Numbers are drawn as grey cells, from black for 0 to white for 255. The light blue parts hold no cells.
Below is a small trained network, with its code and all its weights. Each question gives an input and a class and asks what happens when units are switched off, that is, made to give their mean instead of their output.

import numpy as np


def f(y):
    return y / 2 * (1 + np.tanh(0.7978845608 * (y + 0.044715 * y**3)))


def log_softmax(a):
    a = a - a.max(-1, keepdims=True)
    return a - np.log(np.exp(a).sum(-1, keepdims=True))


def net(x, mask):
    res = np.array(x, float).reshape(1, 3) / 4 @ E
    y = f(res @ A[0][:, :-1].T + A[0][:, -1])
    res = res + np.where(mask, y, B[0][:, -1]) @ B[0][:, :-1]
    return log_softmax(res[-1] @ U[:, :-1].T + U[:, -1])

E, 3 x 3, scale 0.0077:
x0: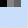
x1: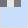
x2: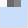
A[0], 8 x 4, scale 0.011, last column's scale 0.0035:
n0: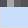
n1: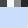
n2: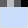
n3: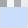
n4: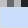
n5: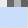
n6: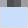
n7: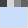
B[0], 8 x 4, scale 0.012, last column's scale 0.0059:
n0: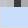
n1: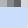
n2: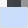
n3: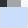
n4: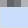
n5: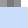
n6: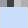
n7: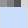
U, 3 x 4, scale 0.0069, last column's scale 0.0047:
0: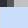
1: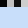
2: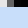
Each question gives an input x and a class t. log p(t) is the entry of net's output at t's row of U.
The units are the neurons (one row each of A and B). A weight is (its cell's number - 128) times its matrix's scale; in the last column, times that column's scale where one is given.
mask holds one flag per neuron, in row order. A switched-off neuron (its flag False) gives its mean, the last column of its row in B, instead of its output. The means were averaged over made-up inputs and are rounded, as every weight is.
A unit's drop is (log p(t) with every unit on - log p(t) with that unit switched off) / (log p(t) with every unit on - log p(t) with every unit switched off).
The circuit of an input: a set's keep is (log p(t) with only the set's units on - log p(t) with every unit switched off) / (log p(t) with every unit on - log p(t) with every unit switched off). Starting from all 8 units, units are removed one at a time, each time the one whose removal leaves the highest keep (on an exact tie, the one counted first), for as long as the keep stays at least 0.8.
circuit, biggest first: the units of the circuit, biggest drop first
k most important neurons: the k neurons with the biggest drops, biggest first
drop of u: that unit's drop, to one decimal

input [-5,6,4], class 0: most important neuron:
n3
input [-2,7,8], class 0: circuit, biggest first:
n3, n0
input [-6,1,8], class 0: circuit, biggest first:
n3, n6
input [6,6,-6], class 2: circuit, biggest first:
n2, n1
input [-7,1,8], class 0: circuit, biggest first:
n3, n6
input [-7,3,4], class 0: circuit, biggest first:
n3, n0
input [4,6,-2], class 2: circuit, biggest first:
n2, n1
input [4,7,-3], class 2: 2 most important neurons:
n2, n1
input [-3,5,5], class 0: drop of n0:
0.1
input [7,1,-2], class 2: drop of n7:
0.1
